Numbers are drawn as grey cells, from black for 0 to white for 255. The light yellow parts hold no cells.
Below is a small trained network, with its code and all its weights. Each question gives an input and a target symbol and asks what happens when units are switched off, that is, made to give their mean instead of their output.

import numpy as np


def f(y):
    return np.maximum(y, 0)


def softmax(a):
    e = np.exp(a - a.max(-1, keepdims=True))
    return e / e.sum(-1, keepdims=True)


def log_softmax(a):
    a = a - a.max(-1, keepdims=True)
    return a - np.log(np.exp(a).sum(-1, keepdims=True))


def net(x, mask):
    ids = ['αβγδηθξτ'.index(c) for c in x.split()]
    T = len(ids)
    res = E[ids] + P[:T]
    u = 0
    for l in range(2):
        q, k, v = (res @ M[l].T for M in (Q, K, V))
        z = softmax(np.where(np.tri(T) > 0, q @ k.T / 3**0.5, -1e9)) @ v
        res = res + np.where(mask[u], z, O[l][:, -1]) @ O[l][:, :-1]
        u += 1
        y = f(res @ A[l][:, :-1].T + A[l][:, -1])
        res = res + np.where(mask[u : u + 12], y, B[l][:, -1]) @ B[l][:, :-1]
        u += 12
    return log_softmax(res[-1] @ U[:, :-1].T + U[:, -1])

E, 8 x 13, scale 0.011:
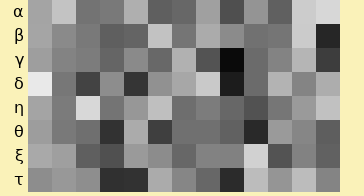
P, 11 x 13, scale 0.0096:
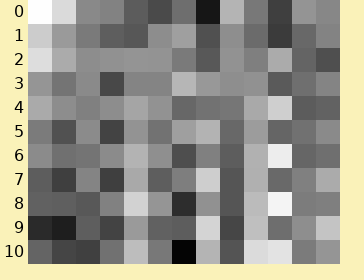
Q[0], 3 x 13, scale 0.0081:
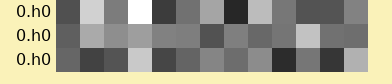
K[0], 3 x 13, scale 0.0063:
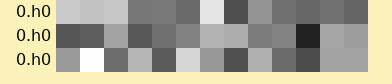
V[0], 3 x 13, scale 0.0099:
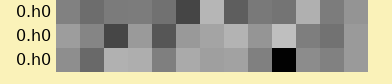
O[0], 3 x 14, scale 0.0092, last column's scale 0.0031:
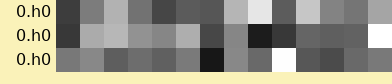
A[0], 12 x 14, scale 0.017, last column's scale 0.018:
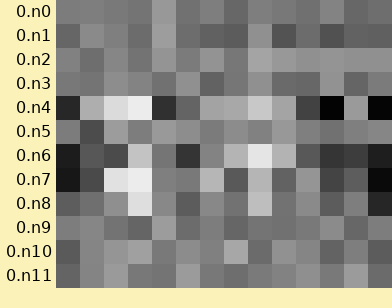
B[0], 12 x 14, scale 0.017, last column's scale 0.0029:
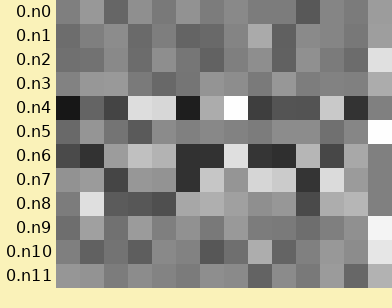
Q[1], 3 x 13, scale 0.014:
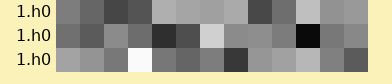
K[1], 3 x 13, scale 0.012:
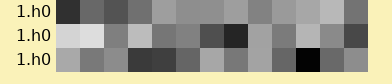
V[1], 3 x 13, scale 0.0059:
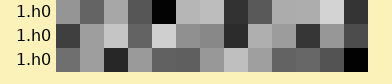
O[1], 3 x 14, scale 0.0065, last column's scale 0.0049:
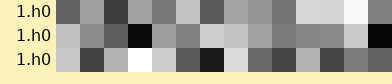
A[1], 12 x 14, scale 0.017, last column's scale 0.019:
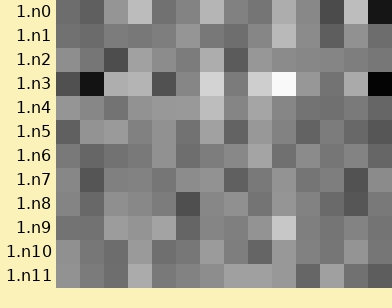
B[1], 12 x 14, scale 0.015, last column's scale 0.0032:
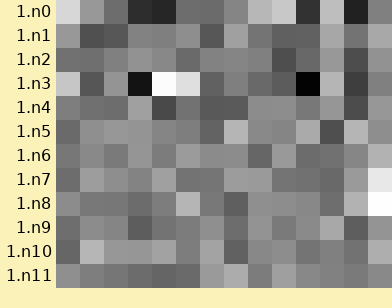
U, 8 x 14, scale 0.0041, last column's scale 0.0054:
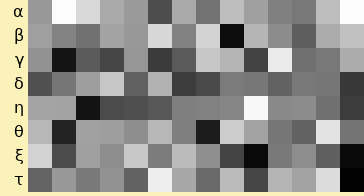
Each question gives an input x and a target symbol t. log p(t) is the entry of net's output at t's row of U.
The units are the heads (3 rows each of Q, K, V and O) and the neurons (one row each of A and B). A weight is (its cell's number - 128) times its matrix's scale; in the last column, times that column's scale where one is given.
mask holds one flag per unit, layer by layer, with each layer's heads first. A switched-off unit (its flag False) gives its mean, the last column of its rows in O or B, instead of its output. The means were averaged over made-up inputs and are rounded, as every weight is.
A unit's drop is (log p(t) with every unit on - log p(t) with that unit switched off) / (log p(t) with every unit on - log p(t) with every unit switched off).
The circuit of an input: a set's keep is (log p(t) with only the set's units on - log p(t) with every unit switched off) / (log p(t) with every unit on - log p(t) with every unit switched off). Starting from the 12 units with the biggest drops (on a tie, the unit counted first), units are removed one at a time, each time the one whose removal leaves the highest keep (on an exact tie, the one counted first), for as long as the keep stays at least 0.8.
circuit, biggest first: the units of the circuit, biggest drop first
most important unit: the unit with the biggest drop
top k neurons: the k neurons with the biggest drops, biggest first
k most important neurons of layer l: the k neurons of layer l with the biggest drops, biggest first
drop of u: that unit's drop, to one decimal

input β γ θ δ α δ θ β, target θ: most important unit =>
1.n8
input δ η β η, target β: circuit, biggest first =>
0.h0, 1.h0, 0.n10
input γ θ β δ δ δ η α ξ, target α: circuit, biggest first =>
1.h0, 1.n7
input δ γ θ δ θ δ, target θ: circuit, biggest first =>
1.n8, 1.h0, 0.n9, 0.n1
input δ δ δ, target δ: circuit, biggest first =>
0.h0, 1.h0
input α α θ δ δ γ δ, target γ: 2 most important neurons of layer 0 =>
0.n10, 0.n9
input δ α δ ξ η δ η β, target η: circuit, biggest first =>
1.h0, 0.h0
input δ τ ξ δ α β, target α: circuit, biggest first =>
1.h0, 1.n7, 0.n3
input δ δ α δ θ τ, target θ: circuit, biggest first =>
1.n8, 1.h0, 0.n9, 0.h0
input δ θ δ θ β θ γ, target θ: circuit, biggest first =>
1.n8, 1.h0, 0.h0, 0.n9
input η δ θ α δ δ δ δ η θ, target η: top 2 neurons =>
0.n5, 0.n10
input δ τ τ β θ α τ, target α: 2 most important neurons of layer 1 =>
1.n7, 1.n1
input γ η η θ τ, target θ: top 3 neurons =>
1.n8, 0.n9, 0.n2
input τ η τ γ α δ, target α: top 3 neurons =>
1.n10, 1.n7, 0.n2
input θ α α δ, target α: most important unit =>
1.n10
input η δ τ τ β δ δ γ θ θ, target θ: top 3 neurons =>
1.n8, 1.n6, 0.n9
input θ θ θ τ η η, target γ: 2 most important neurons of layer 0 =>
0.n2, 0.n5
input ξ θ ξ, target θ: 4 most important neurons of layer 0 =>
0.n9, 0.n2, 0.n0, 0.n1
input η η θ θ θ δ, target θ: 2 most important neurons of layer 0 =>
0.n9, 0.n2
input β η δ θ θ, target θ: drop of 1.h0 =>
0.8
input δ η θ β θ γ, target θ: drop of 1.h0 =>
0.6
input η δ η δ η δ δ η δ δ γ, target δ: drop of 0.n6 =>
0.0
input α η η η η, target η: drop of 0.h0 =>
0.5
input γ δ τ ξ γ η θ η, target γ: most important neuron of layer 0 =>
0.n5
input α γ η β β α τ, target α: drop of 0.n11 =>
0.1
